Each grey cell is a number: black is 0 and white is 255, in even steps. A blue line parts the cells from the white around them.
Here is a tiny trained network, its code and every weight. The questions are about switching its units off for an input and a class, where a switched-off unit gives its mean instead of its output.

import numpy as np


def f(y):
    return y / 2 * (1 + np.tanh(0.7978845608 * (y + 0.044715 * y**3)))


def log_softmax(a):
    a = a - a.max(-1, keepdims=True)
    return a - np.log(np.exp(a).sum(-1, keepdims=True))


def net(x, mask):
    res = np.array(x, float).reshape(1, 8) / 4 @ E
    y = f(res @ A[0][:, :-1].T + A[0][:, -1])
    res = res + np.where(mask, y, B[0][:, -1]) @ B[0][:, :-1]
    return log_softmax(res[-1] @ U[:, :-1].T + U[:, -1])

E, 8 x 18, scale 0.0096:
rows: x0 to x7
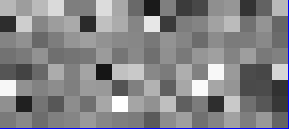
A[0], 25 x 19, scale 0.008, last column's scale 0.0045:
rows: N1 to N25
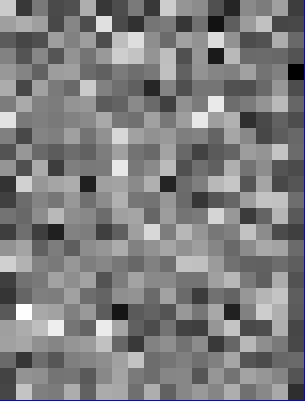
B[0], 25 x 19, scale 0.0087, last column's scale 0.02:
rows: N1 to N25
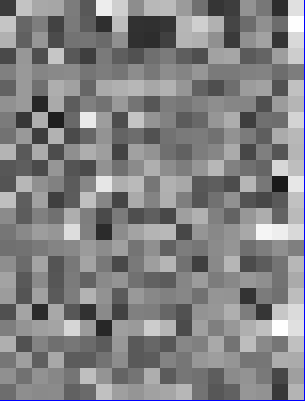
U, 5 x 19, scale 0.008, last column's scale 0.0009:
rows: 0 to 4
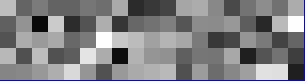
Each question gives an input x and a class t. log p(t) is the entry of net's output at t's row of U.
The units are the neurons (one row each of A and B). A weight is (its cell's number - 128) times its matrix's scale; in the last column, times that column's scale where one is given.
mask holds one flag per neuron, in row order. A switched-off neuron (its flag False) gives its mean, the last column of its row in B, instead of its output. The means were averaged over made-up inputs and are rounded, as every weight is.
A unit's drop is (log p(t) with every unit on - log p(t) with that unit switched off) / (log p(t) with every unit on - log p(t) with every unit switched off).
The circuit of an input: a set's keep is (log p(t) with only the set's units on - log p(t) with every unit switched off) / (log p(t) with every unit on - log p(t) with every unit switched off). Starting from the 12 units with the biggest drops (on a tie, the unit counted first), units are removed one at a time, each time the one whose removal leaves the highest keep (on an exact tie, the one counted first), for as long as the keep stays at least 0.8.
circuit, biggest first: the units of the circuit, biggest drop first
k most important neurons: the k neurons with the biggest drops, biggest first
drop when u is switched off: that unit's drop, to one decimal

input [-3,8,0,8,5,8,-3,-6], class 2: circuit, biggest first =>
(N12)
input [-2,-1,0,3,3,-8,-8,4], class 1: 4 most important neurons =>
(N20 N7 N8 N17)
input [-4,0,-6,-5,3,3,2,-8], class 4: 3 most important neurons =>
(N2 N15 N13)
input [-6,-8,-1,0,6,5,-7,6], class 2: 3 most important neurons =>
(N1 N2 N4)
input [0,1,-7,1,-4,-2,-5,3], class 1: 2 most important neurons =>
(N20 N3)
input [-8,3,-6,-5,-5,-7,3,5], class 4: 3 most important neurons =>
(N15 N8 N17)
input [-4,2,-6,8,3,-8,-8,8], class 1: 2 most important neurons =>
(N20 N7)
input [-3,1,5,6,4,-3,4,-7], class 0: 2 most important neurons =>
(N3 N20)
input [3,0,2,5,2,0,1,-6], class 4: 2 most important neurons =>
(N2 N21)
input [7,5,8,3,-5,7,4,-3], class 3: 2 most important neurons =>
(N8 N15)
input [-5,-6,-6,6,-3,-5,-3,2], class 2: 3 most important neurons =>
(N1 N21 N8)
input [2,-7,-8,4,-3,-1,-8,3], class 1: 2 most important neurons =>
(N20 N12)
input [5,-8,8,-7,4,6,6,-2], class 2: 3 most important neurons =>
(N1 N6 N20)
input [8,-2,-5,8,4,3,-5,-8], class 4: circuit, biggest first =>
(N21)
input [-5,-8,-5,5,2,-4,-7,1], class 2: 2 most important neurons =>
(N1 N4)
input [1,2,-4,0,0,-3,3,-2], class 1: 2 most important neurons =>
(N8 N1)
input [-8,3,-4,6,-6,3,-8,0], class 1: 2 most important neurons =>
(N20 N21)
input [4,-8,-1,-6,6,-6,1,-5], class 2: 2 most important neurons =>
(N1 N6)
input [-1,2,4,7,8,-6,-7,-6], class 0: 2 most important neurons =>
(N3 N14)
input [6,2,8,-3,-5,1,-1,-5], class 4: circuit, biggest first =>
(N21)
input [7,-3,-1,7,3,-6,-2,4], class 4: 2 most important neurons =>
(N21 N8)
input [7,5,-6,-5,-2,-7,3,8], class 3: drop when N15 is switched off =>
0.5
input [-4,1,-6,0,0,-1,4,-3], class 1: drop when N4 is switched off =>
0.5
